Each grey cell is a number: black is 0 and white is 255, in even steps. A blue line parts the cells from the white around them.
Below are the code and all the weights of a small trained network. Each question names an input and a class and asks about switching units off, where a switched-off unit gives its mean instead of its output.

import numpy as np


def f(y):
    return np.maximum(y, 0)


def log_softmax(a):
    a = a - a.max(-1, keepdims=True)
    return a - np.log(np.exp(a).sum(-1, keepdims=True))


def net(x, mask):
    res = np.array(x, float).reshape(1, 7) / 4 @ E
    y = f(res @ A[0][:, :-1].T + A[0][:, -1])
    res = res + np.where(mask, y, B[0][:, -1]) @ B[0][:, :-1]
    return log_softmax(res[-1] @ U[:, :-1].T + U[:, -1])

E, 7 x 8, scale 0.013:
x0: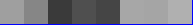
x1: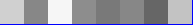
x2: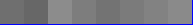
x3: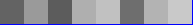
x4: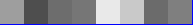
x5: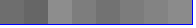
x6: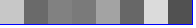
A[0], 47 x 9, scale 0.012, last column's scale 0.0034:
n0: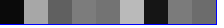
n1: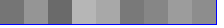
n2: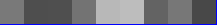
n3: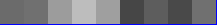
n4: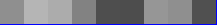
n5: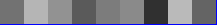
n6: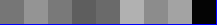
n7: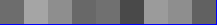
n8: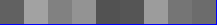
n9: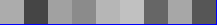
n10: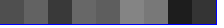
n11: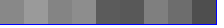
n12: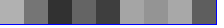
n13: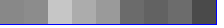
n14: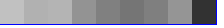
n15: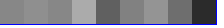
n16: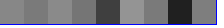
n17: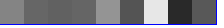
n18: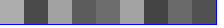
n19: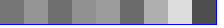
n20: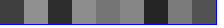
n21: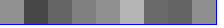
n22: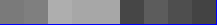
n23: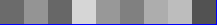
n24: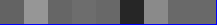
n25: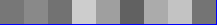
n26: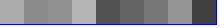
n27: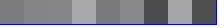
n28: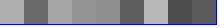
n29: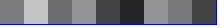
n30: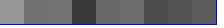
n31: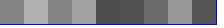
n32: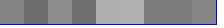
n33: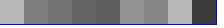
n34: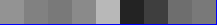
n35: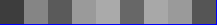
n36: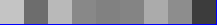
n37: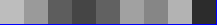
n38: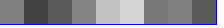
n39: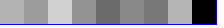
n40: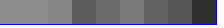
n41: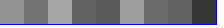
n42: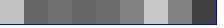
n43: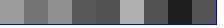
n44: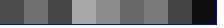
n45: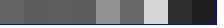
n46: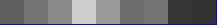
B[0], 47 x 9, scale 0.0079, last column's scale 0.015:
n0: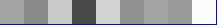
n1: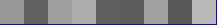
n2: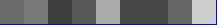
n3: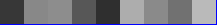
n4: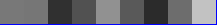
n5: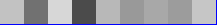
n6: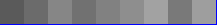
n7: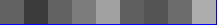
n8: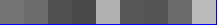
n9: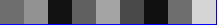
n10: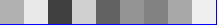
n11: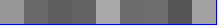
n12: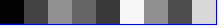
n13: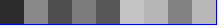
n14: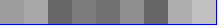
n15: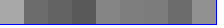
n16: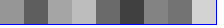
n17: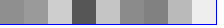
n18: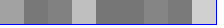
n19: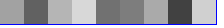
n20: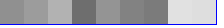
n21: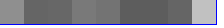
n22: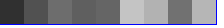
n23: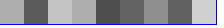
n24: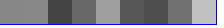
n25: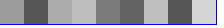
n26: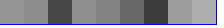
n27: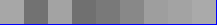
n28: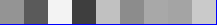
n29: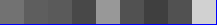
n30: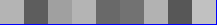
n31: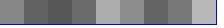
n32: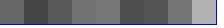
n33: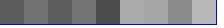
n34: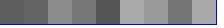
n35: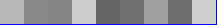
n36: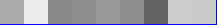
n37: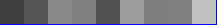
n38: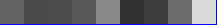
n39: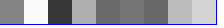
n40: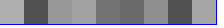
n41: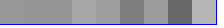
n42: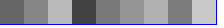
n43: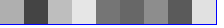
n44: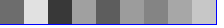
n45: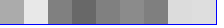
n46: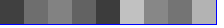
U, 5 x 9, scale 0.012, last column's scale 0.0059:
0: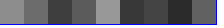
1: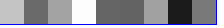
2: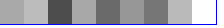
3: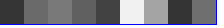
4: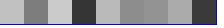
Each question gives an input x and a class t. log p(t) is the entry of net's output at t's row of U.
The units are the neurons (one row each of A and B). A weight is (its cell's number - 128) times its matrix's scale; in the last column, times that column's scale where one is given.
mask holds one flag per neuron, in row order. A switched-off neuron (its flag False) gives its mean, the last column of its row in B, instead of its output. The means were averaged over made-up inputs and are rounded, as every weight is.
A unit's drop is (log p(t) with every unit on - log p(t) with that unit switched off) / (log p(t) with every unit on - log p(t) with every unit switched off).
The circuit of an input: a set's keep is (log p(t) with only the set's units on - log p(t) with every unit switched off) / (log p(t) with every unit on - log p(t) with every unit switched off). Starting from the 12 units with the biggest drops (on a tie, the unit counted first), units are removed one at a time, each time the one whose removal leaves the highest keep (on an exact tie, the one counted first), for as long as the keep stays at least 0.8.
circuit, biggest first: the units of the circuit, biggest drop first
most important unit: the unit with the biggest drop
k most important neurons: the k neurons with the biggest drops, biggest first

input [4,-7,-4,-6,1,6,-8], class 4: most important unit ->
n0
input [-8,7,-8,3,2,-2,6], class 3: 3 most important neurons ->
(n22, n13, n3)
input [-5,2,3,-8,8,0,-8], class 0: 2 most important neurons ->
(n9, n2)
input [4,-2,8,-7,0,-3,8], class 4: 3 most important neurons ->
(n17, n45, n28)
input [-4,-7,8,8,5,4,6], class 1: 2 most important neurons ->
(n35, n25)
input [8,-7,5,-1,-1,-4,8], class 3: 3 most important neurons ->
(n12, n42, n0)
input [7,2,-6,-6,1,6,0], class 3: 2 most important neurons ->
(n12, n37)
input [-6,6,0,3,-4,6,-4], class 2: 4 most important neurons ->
(n39, n12, n26, n14)
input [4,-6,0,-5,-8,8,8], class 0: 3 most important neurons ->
(n29, n24, n0)
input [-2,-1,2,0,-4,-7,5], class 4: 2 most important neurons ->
(n17, n28)
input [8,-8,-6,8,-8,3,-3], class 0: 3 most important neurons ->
(n29, n8, n24)
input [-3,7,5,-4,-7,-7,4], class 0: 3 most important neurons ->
(n4, n29, n10)
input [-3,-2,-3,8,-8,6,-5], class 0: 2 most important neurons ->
(n29, n8)
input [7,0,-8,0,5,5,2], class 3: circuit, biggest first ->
(n12)
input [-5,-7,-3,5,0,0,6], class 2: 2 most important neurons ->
(n45, n44)
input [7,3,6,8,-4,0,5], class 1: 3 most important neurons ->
(n19, n25, n23)
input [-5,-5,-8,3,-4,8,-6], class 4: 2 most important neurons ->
(n0, n20)
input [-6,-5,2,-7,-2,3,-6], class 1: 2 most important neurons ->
(n43, n16)
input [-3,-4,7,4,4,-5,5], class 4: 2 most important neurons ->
(n17, n45)
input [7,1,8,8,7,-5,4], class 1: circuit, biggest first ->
(n19)
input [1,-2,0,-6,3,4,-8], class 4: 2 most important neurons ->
(n0, n20)
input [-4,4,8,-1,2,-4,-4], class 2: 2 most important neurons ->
(n12, n39)
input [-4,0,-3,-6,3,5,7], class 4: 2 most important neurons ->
(n28, n17)
